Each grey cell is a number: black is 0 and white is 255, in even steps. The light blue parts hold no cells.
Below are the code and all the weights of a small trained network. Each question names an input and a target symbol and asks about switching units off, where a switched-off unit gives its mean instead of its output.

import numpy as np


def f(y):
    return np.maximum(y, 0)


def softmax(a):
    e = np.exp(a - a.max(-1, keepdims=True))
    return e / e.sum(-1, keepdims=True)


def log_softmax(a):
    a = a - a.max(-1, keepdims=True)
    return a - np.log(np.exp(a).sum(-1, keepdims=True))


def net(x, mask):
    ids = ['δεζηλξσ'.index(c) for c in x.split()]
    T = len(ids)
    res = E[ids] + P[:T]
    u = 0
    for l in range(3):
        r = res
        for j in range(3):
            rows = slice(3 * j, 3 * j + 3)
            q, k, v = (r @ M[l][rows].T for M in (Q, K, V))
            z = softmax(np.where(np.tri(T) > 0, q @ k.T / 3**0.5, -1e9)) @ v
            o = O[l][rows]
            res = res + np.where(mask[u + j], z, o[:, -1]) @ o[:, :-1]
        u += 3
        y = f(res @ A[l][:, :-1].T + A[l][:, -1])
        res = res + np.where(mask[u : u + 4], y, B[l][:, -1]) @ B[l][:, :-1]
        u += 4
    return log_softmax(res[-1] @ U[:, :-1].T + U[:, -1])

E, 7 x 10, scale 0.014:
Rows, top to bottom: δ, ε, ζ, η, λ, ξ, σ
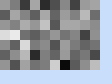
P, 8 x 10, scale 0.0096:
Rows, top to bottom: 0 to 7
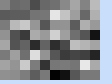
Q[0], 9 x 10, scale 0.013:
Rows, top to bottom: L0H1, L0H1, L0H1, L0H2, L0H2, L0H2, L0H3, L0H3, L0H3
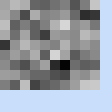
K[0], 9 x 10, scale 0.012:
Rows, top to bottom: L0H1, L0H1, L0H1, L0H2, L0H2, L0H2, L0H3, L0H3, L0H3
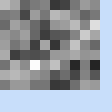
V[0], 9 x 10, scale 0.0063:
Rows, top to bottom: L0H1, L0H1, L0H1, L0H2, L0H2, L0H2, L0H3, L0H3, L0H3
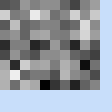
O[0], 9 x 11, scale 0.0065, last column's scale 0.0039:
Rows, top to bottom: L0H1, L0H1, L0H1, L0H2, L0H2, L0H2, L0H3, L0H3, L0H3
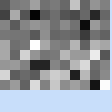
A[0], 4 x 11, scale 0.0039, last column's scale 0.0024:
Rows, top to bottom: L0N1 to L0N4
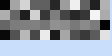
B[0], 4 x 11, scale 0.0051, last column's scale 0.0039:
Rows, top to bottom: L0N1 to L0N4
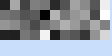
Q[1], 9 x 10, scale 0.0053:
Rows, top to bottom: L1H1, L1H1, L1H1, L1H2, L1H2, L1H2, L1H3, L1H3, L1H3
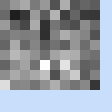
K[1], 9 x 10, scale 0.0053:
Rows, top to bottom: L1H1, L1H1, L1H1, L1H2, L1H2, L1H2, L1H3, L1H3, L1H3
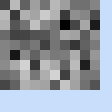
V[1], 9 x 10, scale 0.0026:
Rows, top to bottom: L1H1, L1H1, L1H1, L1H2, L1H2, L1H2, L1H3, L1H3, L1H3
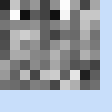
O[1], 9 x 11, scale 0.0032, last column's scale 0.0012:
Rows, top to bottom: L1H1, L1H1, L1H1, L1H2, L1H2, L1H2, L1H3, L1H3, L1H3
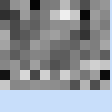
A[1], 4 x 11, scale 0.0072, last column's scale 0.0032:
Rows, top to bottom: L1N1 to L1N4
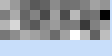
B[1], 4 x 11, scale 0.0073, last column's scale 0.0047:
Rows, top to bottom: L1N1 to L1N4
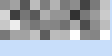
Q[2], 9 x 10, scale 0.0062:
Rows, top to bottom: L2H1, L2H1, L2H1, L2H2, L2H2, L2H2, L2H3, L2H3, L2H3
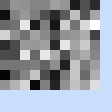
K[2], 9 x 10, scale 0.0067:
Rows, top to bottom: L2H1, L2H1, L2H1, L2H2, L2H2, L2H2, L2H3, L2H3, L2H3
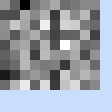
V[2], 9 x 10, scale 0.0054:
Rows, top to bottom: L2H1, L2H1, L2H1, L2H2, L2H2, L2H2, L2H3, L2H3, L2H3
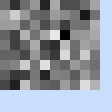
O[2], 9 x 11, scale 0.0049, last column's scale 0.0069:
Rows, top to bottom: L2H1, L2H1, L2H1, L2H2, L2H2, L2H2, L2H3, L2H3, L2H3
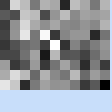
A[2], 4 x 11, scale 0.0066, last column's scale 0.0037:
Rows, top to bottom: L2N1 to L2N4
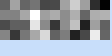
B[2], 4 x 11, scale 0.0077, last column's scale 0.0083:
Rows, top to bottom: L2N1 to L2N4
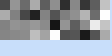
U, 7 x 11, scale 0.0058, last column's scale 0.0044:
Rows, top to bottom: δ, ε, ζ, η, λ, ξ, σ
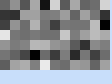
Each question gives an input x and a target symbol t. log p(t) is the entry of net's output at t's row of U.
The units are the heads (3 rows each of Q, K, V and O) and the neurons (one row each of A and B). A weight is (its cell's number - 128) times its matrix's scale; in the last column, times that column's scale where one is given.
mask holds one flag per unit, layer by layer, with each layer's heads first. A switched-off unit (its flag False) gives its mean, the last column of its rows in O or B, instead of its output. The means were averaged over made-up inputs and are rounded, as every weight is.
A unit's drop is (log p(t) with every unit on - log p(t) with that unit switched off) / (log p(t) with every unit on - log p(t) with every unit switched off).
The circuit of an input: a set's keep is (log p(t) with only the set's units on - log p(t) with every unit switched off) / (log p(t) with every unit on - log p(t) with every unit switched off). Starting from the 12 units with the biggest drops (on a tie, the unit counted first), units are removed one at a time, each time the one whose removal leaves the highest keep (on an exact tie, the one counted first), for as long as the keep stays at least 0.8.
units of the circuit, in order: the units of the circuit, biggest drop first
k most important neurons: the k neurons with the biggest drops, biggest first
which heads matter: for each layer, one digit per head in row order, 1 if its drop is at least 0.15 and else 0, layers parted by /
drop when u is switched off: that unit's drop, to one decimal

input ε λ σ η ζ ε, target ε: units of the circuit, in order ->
(L0H3; L2H3; L1N3; L2H1)
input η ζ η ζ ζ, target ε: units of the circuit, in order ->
(L0H3; L1N3; L2H3; L2H1)
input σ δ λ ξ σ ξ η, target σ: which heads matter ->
000 / 000 / 010
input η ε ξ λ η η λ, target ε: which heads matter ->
001 / 000 / 001
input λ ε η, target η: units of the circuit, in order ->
(L2H2; L1N3; L2H1)
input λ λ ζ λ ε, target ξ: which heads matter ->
010 / 000 / 000
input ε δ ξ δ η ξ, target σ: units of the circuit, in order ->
(L2H3; L0N2; L2H1)
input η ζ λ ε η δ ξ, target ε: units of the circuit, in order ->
(L0H3; L2H3; L1N3; L2H1)
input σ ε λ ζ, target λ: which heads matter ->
001 / 000 / 000
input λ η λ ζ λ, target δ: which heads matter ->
001 / 000 / 000
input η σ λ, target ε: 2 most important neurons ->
(L1N3; L1N1)
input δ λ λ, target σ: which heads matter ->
001 / 000 / 001
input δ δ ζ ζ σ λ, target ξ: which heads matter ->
001 / 000 / 000
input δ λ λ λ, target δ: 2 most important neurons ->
(L2N1; L1N4)
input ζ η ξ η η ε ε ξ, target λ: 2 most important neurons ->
(L2N4; L0N4)
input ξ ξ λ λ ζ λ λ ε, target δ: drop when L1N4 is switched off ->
0.1
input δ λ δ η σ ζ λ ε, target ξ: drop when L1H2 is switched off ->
0.0
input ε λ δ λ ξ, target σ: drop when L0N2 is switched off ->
0.2
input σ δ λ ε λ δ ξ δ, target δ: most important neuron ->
(L0N2)
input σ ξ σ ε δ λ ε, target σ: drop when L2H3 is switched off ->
0.2
